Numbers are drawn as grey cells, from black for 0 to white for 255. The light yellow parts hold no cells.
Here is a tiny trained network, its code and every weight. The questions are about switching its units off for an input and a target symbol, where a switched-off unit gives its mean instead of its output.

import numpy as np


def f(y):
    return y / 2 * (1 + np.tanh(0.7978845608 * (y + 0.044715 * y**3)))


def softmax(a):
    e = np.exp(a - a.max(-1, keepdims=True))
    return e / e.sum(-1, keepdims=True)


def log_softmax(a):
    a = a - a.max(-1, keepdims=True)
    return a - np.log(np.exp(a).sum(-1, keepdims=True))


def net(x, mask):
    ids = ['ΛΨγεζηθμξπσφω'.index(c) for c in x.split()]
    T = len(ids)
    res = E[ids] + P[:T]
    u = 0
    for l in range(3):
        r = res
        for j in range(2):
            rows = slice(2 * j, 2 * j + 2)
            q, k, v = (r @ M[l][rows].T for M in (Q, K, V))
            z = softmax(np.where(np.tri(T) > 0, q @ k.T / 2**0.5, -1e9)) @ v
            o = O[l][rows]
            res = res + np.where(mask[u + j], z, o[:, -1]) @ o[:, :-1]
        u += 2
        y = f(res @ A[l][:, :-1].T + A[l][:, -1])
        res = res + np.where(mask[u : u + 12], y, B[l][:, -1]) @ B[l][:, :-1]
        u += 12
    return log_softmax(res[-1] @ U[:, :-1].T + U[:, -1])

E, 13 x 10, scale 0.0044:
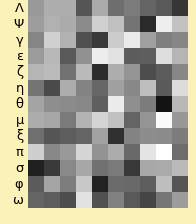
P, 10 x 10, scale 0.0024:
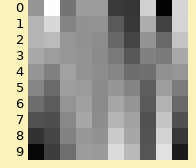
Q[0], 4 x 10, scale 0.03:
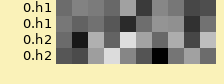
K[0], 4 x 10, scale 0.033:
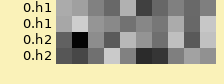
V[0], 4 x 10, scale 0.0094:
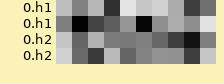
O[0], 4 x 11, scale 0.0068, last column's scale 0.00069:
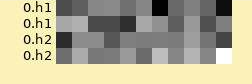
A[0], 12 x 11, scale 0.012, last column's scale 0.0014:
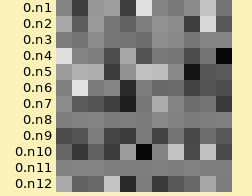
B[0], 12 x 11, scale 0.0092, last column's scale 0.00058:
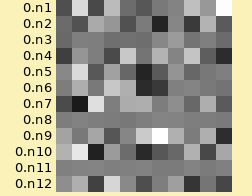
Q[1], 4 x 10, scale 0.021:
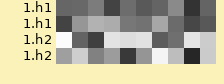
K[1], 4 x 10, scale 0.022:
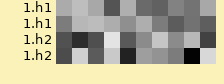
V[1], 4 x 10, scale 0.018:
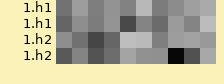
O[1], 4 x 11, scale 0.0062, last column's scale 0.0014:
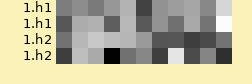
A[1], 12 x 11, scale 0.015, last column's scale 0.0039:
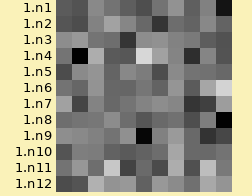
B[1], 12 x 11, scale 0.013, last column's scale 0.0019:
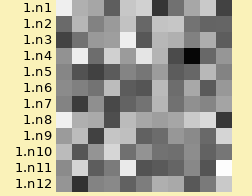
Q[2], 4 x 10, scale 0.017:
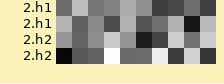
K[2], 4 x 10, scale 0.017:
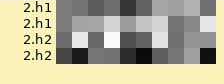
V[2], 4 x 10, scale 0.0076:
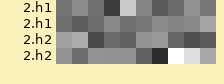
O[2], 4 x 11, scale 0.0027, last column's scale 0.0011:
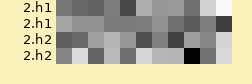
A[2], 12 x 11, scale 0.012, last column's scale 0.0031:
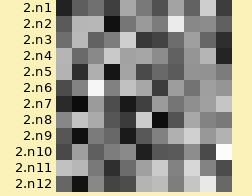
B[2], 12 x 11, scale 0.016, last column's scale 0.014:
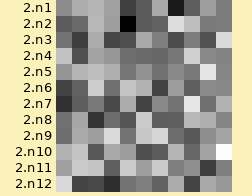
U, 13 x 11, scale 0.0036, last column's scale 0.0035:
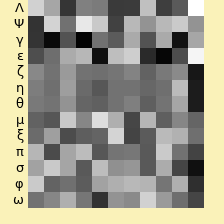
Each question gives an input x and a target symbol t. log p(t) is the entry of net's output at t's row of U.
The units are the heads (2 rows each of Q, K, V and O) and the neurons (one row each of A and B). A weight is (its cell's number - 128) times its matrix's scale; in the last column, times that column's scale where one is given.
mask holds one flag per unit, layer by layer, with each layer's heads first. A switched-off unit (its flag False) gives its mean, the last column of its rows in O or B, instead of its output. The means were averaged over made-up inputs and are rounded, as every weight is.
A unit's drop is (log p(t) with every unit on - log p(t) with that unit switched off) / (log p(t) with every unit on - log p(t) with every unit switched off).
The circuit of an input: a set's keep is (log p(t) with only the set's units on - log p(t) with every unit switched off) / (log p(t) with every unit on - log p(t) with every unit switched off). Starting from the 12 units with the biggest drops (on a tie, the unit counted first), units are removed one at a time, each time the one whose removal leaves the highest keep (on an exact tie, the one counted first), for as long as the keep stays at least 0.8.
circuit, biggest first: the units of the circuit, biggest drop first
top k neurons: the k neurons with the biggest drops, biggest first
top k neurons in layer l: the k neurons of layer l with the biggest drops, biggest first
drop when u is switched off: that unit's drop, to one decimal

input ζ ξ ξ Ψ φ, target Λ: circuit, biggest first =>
(0.n12 1.n11 2.n10)
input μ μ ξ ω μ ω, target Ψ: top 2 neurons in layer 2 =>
(2.n3 2.n9)
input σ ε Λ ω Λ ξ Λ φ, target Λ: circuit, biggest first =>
(0.h2 0.n12 1.n11 2.n10)
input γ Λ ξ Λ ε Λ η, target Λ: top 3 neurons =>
(1.n11 2.n10 0.n1)
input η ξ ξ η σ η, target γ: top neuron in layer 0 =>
(0.n7)
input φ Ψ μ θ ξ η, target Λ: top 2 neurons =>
(1.n11 0.n1)
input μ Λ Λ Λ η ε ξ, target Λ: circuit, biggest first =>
(0.n10 2.n10 1.n9)
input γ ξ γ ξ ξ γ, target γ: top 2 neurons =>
(2.n7 0.n10)
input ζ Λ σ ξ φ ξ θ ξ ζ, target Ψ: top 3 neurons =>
(2.n3 2.n9 2.n7)
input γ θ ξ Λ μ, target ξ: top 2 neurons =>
(2.n8 0.n7)
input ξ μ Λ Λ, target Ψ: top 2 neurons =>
(0.n1 0.n5)
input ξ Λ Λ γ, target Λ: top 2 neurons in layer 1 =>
(1.n11 1.n6)
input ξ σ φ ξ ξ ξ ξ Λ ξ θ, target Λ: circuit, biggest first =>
(2.n10 1.n11 0.n1 0.n5)
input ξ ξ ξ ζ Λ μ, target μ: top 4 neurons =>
(2.n6 0.n10 1.n2 0.n5)
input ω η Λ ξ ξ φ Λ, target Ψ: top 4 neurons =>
(0.n5 0.n10 0.n1 2.n3)
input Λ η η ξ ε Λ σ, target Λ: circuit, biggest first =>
(0.h2 0.n12 1.n11 2.n10)
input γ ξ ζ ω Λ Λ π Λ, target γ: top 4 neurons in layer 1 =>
(1.n4 1.n11 1.n7 1.n9)
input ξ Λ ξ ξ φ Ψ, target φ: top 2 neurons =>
(2.n12 2.n9)
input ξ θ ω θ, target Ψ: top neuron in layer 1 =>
(1.n6)
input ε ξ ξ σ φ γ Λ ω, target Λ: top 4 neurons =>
(0.n12 1.n11 2.n10 0.n1)
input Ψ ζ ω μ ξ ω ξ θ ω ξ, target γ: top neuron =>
(1.n4)
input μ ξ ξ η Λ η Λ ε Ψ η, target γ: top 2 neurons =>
(2.n7 0.n1)
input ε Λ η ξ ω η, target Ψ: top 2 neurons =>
(0.n1 2.n3)
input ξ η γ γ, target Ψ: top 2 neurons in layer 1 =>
(1.n12 1.n9)
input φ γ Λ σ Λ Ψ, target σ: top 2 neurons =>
(2.n11 0.n7)
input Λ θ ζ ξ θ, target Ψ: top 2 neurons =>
(2.n3 2.n9)
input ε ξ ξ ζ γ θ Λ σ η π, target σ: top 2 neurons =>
(2.n11 0.n1)
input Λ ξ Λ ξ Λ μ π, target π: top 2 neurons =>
(2.n4 2.n10)
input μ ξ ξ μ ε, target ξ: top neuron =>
(2.n8)
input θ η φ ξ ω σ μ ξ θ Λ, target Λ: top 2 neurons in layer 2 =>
(2.n10 2.n7)
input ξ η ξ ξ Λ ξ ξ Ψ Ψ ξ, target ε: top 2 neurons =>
(1.n4 2.n10)
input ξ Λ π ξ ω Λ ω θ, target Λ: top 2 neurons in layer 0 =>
(0.n5 0.n1)
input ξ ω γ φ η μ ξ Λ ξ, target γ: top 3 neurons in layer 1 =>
(1.n4 1.n11 1.n7)
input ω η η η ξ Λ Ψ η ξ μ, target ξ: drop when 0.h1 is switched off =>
0.1
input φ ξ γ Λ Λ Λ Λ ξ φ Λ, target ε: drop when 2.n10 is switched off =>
0.3
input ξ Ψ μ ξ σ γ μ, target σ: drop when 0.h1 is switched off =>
1.1
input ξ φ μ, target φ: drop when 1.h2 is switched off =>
0.3
